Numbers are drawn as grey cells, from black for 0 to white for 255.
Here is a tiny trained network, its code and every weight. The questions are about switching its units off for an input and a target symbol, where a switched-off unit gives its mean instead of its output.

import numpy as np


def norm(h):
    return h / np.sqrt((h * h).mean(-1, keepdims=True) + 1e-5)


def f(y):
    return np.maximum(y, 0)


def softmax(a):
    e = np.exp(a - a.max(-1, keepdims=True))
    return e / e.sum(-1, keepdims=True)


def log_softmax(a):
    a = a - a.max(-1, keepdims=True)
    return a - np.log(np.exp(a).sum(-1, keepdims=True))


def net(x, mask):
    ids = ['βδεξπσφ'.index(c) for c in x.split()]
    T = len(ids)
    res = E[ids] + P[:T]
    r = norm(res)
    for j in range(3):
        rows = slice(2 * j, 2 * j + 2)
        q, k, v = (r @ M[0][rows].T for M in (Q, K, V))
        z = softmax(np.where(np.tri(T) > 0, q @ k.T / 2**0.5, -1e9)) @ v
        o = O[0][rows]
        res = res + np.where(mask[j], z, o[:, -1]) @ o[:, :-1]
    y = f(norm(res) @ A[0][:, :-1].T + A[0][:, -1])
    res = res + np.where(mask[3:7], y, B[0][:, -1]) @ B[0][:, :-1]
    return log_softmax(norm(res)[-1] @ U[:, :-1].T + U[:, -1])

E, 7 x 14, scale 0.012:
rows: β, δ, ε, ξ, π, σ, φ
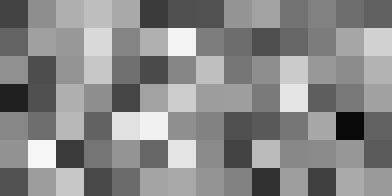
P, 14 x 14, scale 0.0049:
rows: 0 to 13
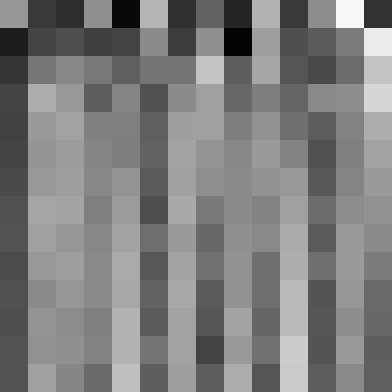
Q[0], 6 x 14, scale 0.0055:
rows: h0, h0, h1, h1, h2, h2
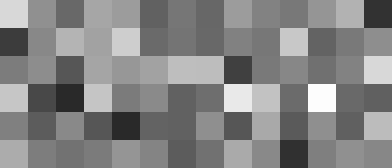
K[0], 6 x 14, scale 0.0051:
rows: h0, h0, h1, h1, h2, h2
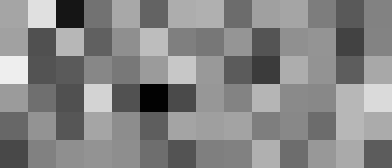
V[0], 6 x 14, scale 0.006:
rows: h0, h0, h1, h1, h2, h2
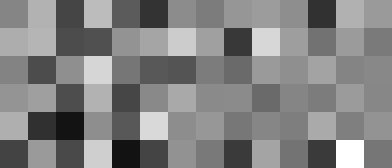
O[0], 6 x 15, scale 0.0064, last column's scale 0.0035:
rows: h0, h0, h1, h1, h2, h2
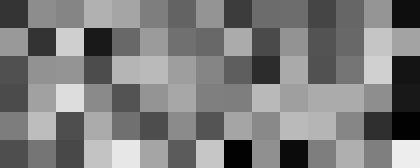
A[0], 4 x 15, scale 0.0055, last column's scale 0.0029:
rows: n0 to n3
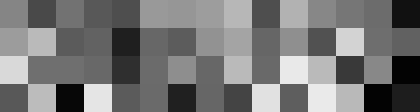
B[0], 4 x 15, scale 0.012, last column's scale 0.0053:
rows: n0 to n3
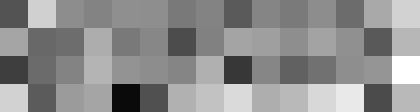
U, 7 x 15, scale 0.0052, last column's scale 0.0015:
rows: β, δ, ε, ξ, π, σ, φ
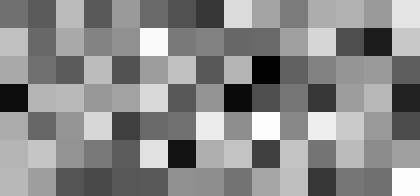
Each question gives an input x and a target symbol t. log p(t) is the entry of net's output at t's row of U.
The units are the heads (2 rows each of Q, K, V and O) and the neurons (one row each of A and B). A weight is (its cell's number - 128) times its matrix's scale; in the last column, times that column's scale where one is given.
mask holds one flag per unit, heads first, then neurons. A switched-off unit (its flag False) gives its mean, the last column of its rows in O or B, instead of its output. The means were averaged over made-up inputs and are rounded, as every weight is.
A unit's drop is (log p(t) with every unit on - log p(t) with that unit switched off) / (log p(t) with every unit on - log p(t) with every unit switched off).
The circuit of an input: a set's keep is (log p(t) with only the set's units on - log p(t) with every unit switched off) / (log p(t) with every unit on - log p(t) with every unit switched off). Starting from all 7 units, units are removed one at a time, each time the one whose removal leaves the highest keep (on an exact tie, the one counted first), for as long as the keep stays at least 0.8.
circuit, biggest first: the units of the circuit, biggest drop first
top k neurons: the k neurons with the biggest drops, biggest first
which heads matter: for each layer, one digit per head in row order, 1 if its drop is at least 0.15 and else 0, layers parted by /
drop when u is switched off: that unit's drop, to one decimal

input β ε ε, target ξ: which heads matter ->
010
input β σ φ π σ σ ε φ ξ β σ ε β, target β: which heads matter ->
100
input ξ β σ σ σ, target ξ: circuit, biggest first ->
h0
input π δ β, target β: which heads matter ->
110
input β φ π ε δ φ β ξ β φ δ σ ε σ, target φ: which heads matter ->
101
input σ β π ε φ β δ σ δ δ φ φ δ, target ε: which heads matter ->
001
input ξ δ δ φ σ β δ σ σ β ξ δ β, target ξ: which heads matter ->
010
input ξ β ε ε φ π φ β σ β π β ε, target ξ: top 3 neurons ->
n2, n3, n0
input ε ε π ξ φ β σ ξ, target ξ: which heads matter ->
000
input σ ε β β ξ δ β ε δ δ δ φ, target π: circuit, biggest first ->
h1, h0, n3, h2
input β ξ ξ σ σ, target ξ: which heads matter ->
100
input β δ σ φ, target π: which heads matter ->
110
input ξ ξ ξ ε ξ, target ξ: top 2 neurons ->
n3, n1
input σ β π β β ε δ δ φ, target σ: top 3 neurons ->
n1, n3, n0
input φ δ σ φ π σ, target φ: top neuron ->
n2
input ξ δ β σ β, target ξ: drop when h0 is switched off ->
0.0
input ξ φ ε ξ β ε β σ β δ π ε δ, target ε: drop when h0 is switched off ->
0.2
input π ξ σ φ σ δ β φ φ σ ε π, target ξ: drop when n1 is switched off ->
0.2
